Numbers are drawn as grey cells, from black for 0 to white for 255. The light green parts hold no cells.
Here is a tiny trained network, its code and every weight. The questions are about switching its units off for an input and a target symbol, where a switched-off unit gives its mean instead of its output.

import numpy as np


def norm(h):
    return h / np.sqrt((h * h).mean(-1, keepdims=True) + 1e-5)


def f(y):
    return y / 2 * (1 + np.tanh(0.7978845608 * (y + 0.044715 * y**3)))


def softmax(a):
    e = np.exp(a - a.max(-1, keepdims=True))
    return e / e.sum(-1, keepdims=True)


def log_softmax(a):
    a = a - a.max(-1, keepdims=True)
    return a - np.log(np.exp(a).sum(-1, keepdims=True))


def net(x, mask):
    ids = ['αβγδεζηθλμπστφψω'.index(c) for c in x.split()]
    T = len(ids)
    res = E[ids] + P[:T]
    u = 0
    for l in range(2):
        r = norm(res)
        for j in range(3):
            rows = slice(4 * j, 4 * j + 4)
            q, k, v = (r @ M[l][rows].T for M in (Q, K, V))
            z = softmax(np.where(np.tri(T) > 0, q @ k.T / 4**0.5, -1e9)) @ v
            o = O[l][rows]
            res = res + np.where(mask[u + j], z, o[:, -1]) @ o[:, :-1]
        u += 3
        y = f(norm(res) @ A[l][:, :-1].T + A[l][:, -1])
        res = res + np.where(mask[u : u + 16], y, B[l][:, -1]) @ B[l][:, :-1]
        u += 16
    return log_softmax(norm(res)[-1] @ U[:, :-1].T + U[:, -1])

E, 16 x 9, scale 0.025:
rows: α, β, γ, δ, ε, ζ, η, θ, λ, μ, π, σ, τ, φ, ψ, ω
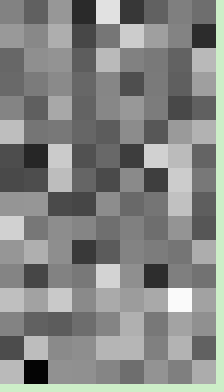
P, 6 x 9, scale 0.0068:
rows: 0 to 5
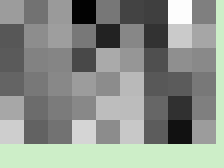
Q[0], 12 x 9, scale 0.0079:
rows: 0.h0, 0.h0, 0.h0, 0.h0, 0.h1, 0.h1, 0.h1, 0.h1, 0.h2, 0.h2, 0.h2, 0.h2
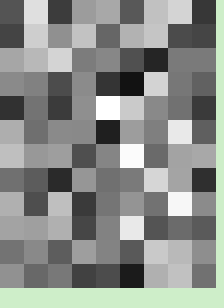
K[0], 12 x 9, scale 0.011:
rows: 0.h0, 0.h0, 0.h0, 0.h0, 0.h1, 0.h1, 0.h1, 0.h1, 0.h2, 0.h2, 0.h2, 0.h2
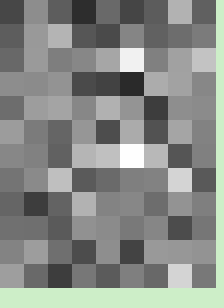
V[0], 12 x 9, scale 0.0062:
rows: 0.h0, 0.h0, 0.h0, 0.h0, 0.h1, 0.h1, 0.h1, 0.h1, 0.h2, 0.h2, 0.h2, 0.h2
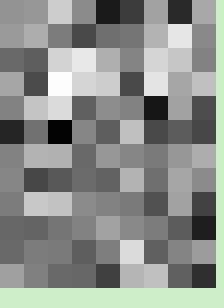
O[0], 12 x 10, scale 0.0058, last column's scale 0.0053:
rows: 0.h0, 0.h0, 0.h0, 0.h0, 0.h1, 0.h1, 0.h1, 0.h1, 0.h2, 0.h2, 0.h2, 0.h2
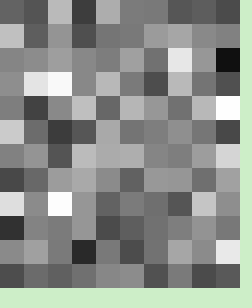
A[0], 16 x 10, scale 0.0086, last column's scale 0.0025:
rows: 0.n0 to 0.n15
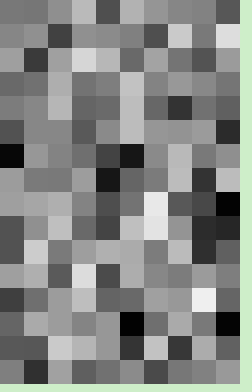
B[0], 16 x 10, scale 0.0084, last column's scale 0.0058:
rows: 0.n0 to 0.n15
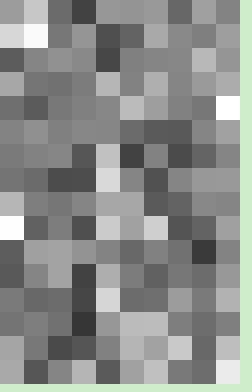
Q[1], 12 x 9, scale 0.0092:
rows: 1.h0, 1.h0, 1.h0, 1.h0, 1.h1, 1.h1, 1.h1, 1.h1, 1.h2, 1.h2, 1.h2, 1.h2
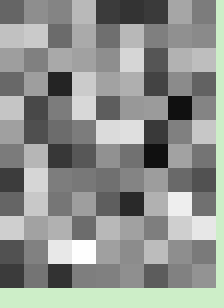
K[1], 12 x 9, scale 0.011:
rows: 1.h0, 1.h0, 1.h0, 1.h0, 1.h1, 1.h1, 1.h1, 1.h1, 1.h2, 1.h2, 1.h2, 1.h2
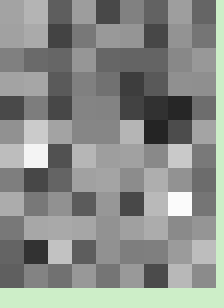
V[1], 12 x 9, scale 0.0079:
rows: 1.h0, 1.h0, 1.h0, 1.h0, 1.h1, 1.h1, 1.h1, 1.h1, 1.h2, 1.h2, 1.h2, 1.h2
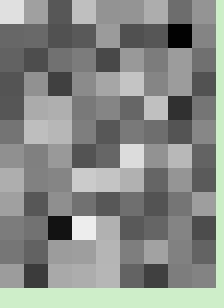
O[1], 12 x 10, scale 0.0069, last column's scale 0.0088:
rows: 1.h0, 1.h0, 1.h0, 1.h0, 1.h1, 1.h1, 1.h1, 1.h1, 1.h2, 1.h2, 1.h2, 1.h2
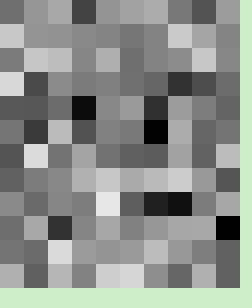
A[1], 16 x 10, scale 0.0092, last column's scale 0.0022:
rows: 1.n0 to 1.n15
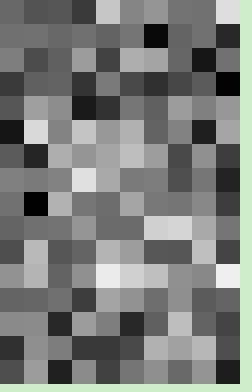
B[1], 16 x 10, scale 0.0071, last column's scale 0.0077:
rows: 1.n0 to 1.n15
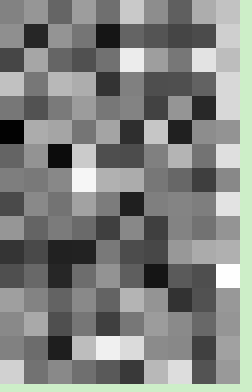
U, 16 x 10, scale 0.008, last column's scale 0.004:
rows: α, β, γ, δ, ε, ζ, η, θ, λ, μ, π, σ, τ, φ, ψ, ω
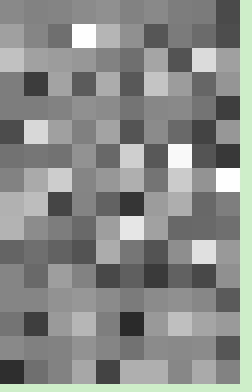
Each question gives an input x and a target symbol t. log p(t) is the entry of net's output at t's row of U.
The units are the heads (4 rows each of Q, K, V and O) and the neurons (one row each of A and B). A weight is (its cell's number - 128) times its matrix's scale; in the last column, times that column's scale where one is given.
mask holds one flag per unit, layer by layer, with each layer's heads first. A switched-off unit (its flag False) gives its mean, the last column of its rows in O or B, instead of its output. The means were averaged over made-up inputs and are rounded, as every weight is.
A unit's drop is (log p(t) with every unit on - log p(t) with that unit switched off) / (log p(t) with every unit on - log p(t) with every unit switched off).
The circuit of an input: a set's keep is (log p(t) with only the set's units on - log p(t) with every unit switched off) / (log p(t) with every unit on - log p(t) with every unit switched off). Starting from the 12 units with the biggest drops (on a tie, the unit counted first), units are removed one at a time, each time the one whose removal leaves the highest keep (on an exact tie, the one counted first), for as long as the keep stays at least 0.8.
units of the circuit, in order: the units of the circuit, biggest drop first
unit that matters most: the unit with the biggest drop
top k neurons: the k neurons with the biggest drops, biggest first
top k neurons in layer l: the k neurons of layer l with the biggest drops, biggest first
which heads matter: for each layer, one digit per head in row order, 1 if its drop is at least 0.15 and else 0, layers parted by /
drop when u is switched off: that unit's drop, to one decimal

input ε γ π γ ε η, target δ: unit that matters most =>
0.h0
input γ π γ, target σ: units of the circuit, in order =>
[1.h1 1.n3]
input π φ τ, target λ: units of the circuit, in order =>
[0.h0 0.n1 1.h1]
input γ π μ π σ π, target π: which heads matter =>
100 / 001
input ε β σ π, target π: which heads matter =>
100 / 000
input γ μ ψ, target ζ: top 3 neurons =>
[1.n5 0.n10 0.n1]
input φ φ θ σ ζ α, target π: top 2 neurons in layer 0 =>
[0.n1 0.n4]
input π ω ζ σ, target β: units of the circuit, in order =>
[0.h0 1.h1]
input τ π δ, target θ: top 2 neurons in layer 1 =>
[1.n11 1.n1]
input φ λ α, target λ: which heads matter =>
000 / 001
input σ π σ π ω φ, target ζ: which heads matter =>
100 / 000
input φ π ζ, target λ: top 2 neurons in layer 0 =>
[0.n1 0.n7]
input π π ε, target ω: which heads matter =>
001 / 000
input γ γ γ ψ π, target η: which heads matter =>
000 / 001
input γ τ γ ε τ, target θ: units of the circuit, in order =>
[0.h0 1.n6]
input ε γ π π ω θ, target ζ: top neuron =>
[1.n5]
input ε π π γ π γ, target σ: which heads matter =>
000 / 011
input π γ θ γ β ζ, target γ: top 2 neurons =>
[1.n11 1.n4]
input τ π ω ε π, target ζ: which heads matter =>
111 / 010
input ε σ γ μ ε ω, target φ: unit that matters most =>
0.n2
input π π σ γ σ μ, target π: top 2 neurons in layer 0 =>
[0.n7 0.n11]
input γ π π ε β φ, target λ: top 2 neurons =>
[0.n1 1.n15]
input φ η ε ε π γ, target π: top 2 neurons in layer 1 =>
[1.n10 1.n4]
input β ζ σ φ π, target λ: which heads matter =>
010 / 000
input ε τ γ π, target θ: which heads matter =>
100 / 001
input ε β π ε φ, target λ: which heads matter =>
000 / 001
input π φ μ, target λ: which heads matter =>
000 / 000
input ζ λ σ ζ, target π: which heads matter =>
100 / 000
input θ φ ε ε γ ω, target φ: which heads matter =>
100 / 000
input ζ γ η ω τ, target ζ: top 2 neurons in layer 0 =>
[0.n10 0.n14]
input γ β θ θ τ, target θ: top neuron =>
[0.n15]
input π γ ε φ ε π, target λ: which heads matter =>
111 / 011
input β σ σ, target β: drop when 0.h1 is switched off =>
0.1
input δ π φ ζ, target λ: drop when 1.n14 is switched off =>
0.0
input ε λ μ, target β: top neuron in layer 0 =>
[0.n7]
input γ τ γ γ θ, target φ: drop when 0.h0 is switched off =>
0.1
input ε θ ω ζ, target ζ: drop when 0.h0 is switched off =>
0.6
